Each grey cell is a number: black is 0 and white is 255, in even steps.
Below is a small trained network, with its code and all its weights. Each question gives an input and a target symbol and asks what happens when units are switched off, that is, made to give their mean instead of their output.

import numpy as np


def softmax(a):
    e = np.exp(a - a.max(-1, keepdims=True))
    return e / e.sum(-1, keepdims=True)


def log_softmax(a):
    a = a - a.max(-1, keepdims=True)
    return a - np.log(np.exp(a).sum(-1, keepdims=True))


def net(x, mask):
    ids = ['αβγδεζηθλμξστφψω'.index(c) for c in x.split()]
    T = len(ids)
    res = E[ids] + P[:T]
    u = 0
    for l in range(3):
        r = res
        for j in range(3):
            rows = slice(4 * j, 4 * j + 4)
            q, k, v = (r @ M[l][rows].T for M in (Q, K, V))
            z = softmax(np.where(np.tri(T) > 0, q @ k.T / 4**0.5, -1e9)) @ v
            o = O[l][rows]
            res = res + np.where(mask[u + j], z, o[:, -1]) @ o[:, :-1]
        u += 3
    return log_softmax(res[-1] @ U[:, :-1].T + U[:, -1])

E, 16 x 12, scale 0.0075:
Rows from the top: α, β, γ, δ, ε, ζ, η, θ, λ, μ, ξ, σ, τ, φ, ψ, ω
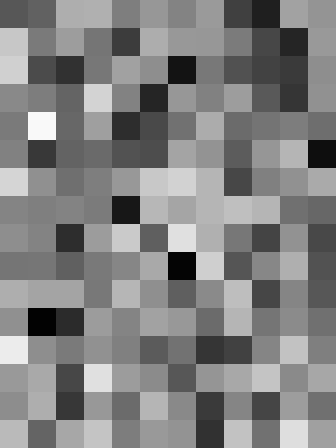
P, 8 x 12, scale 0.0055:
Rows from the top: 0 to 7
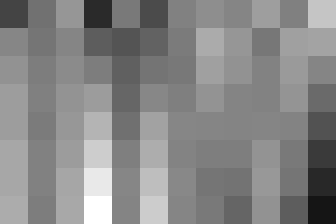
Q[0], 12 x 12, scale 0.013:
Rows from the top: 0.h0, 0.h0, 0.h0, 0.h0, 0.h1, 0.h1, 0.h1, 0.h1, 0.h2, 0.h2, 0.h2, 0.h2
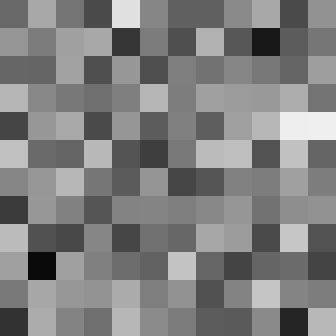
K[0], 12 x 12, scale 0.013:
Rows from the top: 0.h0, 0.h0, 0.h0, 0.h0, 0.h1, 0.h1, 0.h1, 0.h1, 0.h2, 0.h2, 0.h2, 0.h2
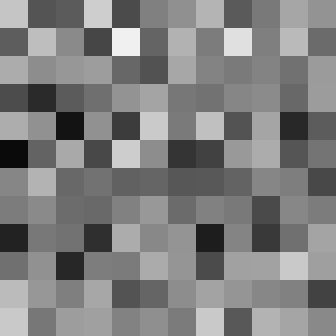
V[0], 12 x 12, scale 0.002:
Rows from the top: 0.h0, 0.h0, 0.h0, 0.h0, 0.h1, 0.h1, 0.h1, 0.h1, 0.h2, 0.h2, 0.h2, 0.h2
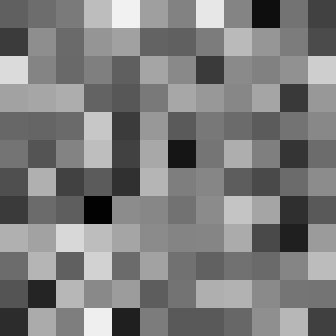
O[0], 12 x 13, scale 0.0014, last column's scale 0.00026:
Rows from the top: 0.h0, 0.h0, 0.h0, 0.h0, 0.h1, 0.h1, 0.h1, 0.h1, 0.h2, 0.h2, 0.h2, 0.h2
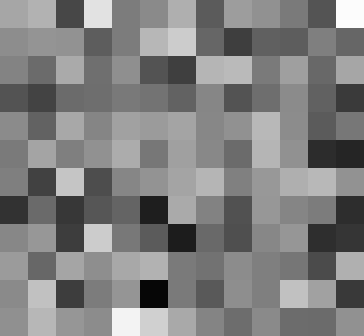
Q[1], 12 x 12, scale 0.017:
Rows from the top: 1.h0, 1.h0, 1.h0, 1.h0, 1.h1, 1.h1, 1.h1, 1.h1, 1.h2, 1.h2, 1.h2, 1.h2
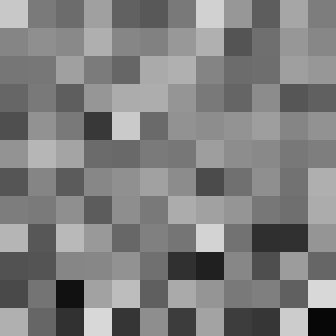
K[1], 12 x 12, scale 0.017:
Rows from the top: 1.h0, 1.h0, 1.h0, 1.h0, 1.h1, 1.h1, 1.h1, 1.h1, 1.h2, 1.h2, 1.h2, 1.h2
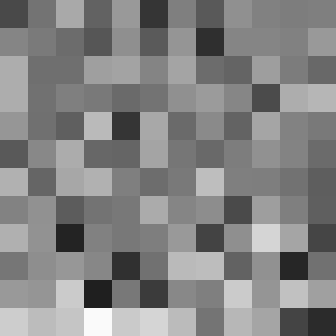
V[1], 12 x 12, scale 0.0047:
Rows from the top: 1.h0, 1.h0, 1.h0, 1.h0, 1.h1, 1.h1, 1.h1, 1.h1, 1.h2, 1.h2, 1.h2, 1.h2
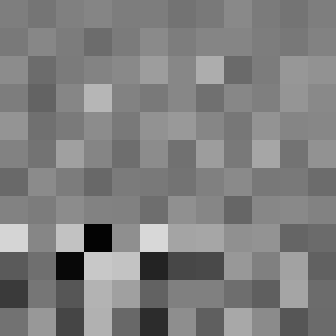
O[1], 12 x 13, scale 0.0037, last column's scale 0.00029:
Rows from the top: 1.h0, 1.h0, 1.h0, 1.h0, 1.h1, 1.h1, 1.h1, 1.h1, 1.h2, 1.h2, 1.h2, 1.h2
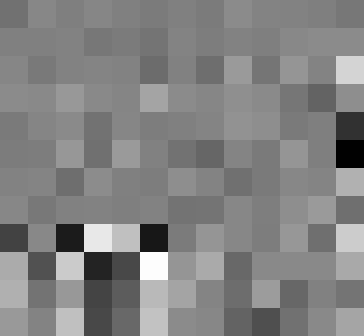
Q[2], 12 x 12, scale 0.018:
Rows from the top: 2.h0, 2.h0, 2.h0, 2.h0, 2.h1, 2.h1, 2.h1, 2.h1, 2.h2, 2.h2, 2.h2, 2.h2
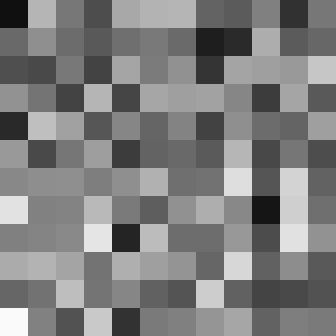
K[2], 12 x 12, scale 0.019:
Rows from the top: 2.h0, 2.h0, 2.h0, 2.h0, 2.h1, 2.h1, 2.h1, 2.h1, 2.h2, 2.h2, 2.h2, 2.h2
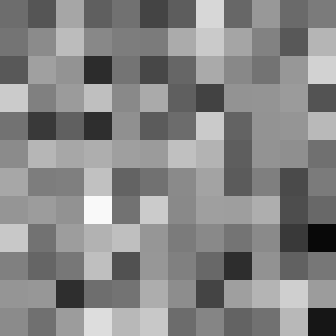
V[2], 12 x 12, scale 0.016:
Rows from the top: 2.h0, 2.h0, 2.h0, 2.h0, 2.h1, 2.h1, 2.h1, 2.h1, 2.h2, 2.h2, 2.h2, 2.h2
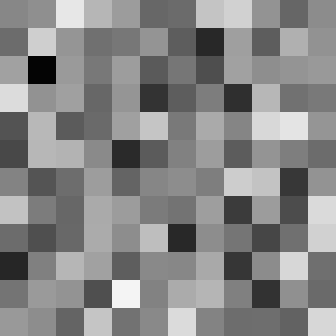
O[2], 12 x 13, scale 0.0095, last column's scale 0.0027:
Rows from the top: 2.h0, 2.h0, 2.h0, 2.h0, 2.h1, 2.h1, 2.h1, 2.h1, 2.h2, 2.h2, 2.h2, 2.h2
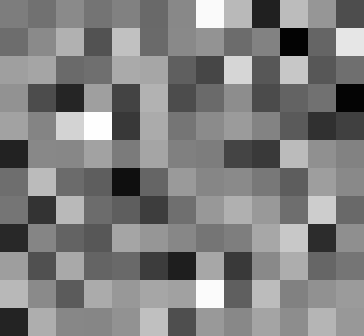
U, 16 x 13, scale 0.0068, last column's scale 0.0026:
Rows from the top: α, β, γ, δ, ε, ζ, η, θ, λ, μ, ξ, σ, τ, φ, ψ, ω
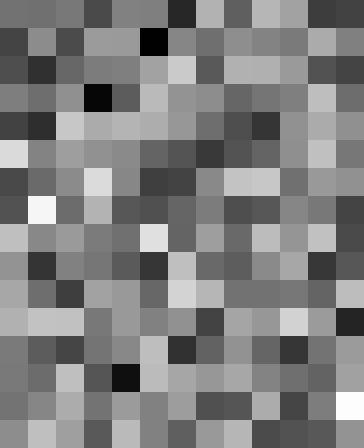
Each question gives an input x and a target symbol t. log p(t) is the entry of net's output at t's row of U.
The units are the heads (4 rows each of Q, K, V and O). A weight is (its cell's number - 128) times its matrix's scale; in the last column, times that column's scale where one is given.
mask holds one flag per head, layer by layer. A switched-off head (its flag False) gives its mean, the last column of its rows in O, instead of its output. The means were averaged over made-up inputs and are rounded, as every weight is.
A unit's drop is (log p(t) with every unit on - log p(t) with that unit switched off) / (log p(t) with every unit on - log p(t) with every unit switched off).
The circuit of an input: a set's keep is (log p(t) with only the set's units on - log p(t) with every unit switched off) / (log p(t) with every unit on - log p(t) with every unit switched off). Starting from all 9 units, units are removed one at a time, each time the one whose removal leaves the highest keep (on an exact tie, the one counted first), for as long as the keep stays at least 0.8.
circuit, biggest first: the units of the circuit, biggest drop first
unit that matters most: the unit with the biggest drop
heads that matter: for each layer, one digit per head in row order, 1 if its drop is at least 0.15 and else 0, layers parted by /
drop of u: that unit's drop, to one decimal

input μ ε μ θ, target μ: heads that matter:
000 / 000 / 001
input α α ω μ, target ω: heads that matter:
000 / 000 / 100
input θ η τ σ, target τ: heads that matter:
000 / 000 / 100
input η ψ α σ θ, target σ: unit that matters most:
2.h0
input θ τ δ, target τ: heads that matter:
000 / 000 / 100
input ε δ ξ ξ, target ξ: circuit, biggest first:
2.h2, 2.h0
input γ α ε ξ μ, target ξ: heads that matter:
000 / 000 / 101
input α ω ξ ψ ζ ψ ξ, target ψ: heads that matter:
000 / 000 / 100
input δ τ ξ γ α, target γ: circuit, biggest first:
2.h2, 2.h0
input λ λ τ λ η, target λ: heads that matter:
000 / 000 / 001
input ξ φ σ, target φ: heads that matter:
000 / 000 / 010
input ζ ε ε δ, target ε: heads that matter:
000 / 000 / 010
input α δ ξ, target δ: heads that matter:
000 / 000 / 010
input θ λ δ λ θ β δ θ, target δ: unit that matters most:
2.h1
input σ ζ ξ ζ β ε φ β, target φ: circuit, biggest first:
2.h1, 2.h0
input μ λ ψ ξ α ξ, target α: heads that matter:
000 / 000 / 001
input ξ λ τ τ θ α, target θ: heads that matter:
000 / 001 / 010
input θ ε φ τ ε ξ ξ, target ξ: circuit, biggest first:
2.h2, 2.h0, 1.h2
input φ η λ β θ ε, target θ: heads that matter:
000 / 000 / 010
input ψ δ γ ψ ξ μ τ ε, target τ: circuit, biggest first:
2.h0
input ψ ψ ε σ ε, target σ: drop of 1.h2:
0.0
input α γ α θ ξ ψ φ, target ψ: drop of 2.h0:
0.9
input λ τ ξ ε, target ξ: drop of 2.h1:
-0.1
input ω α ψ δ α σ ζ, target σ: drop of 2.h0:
1.0
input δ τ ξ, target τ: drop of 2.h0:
0.9
